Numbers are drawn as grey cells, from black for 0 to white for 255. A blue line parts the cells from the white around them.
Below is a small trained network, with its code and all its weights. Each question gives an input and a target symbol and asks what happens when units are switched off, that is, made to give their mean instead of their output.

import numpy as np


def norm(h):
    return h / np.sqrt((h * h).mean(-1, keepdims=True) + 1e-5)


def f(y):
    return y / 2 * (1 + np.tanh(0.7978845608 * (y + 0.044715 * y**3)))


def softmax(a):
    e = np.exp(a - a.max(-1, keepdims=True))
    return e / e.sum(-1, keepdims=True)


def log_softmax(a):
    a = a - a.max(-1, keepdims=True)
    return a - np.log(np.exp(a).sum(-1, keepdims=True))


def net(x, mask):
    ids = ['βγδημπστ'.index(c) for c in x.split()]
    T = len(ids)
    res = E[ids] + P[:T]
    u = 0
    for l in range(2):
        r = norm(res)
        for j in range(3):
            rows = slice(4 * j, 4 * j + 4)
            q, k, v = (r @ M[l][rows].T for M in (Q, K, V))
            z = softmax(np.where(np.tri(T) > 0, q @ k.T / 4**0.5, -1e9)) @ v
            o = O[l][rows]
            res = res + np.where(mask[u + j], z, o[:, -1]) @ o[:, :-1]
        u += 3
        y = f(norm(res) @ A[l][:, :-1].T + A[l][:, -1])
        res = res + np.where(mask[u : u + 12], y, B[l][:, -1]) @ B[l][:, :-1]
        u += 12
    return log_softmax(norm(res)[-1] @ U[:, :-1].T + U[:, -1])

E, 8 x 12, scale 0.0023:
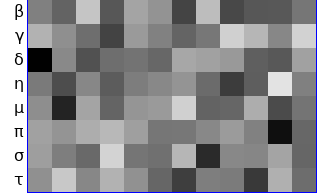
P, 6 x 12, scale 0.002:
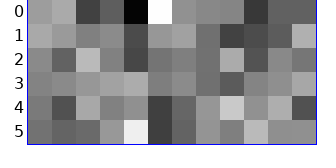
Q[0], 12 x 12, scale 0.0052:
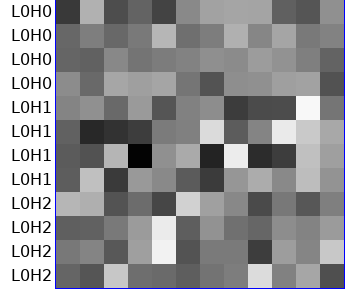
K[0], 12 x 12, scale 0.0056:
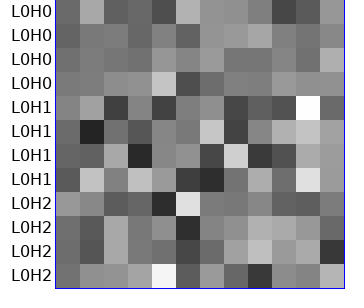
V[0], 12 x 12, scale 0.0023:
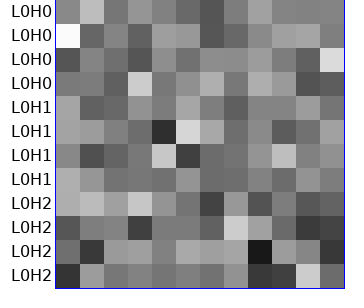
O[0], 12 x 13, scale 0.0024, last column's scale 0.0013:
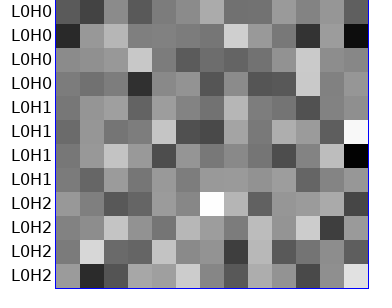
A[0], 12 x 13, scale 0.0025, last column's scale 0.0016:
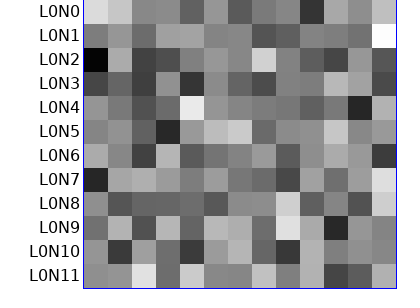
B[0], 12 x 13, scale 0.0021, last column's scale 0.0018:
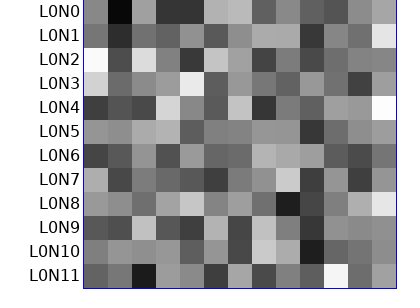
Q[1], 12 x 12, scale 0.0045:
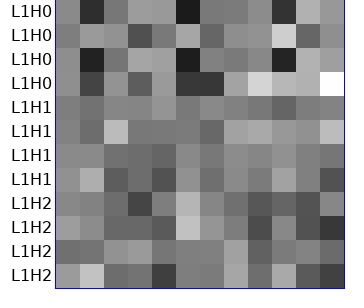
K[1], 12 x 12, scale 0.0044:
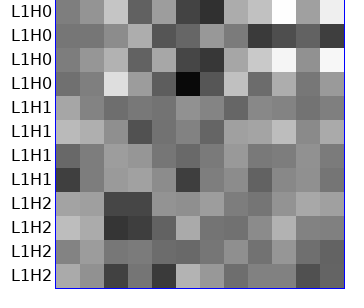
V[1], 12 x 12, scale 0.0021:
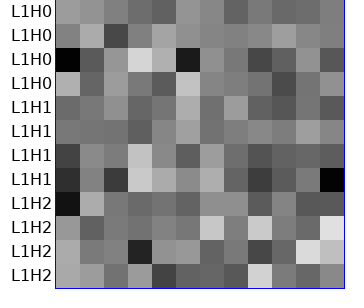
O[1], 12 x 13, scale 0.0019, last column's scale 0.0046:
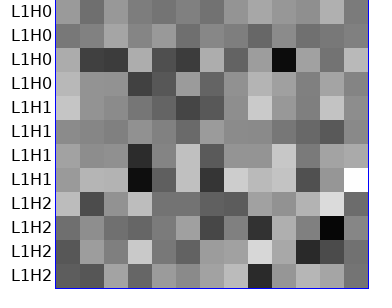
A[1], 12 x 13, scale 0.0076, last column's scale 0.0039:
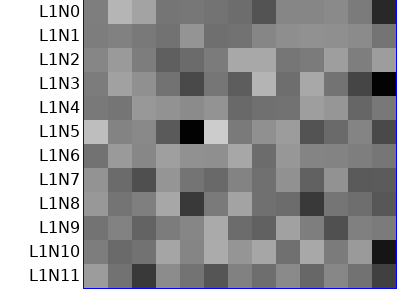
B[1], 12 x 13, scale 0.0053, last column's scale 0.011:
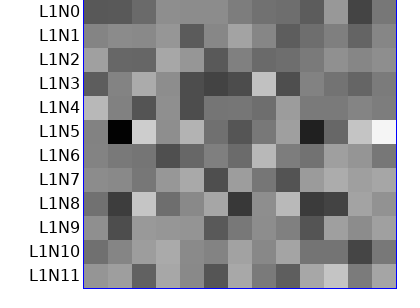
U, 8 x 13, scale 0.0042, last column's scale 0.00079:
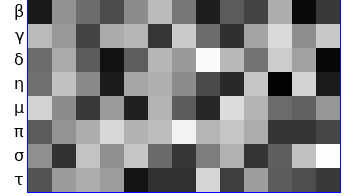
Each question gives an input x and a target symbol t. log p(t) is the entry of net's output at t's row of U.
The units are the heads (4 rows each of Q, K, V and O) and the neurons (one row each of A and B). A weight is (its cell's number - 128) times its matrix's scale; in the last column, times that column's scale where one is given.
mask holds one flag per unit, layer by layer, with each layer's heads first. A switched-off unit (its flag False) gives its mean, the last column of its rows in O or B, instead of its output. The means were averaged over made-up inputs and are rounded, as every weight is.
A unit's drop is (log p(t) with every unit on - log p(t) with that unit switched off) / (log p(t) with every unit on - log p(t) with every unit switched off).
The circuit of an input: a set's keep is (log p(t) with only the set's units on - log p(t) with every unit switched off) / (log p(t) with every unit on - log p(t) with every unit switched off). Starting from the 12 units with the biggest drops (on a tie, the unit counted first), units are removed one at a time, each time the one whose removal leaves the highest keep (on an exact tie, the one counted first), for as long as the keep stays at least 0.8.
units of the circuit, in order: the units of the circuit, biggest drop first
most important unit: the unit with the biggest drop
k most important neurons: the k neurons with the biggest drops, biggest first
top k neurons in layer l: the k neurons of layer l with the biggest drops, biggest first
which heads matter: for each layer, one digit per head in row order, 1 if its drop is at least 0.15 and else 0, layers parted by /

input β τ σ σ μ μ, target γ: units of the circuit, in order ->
[L1N5]
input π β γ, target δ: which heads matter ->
000 / 110
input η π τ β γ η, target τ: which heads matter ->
011 / 100
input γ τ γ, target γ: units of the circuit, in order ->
[L1H1; L1N5]
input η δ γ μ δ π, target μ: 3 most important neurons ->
[L1N5; L1N4; L0N11]
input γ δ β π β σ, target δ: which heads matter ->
011 / 110
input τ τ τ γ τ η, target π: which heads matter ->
011 / 110
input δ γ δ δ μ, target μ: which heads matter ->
000 / 110
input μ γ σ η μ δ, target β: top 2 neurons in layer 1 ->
[L1N5; L1N0]
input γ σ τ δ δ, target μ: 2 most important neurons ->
[L1N4; L1N5]
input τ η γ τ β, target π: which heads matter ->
011 / 110
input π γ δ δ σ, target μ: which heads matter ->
000 / 100
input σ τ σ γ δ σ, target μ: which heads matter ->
010 / 100
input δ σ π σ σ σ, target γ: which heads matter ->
000 / 000
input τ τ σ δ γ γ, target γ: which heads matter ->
001 / 010
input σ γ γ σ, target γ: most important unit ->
L1H1
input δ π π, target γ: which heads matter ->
001 / 000
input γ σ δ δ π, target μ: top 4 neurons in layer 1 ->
[L1N5; L1N4; L1N7; L1N11]
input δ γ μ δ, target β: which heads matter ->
001 / 100
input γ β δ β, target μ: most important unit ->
L1H0
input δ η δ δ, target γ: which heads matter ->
100 / 000
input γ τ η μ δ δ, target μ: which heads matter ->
010 / 110
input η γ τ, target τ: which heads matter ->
001 / 100
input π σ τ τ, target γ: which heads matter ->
001 / 000
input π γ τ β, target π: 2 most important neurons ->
[L1N5; L1N10]
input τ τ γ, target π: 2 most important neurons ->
[L1N5; L1N10]
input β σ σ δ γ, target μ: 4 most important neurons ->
[L1N5; L1N4; L1N7; L1N11]
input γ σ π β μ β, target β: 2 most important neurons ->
[L1N5; L1N0]
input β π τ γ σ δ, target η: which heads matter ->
010 / 110
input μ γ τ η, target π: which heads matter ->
001 / 100
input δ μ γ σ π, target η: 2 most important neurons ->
[L1N5; L1N11]
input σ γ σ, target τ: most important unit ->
L0H2
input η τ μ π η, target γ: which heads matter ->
000 / 000
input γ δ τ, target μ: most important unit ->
L1H0
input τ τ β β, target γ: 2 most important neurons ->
[L0N11; L1N5]
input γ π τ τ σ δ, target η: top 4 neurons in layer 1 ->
[L1N5; L1N11; L1N8; L1N9]
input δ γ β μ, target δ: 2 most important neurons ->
[L1N6; L1N5]
